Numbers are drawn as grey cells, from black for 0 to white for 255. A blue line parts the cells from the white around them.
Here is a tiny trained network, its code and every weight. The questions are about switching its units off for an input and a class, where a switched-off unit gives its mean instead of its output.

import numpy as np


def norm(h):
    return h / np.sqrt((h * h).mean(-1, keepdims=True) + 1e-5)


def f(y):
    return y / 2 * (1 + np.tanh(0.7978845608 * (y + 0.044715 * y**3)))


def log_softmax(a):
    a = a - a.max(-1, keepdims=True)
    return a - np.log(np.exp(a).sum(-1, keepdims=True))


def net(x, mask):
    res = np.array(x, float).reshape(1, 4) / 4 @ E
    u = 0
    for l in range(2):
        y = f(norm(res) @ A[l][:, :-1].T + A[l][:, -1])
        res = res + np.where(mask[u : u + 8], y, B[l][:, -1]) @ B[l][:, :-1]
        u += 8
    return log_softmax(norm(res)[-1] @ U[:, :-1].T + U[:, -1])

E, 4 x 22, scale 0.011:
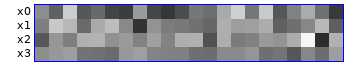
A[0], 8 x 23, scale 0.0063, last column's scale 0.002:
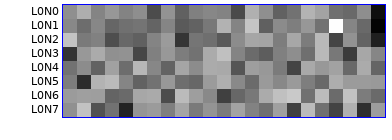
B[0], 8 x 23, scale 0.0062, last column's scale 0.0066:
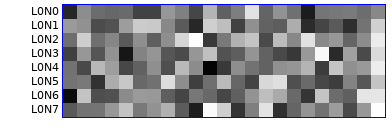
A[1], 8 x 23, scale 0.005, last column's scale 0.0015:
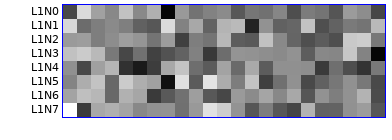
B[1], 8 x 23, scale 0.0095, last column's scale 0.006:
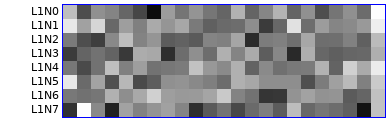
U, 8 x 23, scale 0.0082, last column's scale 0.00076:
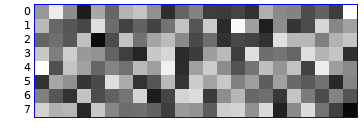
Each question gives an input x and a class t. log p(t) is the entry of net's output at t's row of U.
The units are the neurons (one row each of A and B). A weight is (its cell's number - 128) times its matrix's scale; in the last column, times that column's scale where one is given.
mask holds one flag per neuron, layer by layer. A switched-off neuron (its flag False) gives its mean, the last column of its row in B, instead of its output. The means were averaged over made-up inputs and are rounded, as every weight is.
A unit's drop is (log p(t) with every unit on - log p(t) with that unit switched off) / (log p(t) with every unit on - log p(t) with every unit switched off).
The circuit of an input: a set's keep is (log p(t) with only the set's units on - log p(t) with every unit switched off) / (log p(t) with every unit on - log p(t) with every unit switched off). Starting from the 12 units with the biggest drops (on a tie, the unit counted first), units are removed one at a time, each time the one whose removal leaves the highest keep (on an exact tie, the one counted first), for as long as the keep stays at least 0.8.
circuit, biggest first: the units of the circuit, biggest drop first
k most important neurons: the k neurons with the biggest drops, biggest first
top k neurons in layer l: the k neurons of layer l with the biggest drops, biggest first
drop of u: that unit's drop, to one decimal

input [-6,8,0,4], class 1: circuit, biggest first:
(L0N2 L1N0)
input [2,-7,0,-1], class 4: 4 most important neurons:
(L0N7 L1N1 L0N6 L1N4)
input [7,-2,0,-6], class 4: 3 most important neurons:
(L0N2 L0N6 L1N4)
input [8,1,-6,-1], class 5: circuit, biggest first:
(L1N3)
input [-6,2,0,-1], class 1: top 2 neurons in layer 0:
(L0N7 L0N2)
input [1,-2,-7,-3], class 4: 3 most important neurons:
(L0N2 L1N4 L0N1)
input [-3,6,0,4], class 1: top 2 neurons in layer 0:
(L0N2 L0N6)
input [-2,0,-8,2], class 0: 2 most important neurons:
(L0N7 L1N7)
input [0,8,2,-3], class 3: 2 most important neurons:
(L0N7 L1N0)
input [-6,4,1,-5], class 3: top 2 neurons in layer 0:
(L0N4 L0N5)
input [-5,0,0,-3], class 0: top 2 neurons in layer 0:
(L0N6 L0N7)
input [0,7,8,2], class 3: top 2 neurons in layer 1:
(L1N0 L1N7)
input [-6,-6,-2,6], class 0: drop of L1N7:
0.2
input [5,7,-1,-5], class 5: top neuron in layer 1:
(L1N3)
